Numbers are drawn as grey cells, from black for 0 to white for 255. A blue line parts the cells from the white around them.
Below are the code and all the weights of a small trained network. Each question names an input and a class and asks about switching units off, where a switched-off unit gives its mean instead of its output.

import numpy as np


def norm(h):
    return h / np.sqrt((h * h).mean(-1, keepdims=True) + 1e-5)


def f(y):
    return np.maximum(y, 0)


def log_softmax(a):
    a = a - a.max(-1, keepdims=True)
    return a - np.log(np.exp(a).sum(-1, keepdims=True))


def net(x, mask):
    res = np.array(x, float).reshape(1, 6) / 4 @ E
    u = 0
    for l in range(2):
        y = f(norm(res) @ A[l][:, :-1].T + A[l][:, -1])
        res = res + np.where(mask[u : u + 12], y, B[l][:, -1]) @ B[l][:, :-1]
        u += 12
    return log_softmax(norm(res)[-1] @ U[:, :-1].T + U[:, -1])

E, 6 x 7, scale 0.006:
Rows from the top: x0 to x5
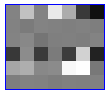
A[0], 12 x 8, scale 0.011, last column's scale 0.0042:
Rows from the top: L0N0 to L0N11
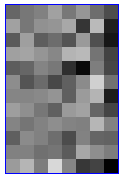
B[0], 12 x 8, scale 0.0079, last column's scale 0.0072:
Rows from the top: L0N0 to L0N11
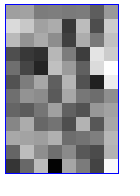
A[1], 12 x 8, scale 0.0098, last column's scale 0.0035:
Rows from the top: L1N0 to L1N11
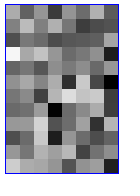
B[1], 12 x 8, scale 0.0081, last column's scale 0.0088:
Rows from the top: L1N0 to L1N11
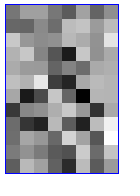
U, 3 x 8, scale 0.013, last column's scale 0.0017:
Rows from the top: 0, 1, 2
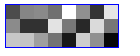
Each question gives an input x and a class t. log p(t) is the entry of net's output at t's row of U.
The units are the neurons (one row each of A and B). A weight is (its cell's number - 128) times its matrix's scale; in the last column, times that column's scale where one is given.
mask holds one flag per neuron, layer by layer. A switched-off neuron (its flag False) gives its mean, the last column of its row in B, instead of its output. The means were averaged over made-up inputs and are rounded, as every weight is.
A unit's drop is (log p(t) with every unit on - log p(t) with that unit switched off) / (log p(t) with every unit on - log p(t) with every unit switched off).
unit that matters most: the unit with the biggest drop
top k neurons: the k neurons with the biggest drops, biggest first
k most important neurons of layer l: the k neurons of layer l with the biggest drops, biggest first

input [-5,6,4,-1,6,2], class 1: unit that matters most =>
L0N11
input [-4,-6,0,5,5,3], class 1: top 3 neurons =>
(L0N11; L0N3; L0N1)
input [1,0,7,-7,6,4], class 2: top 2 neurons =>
(L0N1; L0N4)
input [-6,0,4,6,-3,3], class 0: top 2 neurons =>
(L0N5; L0N1)
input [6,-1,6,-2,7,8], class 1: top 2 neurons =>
(L0N3; L0N5)
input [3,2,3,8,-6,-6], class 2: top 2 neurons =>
(L0N2; L0N3)
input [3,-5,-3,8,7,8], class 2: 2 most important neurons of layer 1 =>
(L1N5; L1N8)
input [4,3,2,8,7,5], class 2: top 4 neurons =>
(L0N4; L0N2; L1N5; L1N8)
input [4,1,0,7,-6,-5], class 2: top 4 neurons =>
(L0N2; L0N3; L1N8; L1N6)
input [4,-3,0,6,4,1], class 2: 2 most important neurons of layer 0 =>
(L0N4; L0N5)
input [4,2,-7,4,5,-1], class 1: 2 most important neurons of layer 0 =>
(L0N5; L0N3)
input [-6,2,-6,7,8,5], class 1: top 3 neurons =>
(L0N11; L1N6; L0N1)
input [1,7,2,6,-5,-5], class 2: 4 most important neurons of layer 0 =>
(L0N2; L0N3; L0N9; L0N7)
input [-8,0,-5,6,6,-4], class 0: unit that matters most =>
L0N4
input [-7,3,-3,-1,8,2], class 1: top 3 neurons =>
(L0N11; L1N6; L0N3)
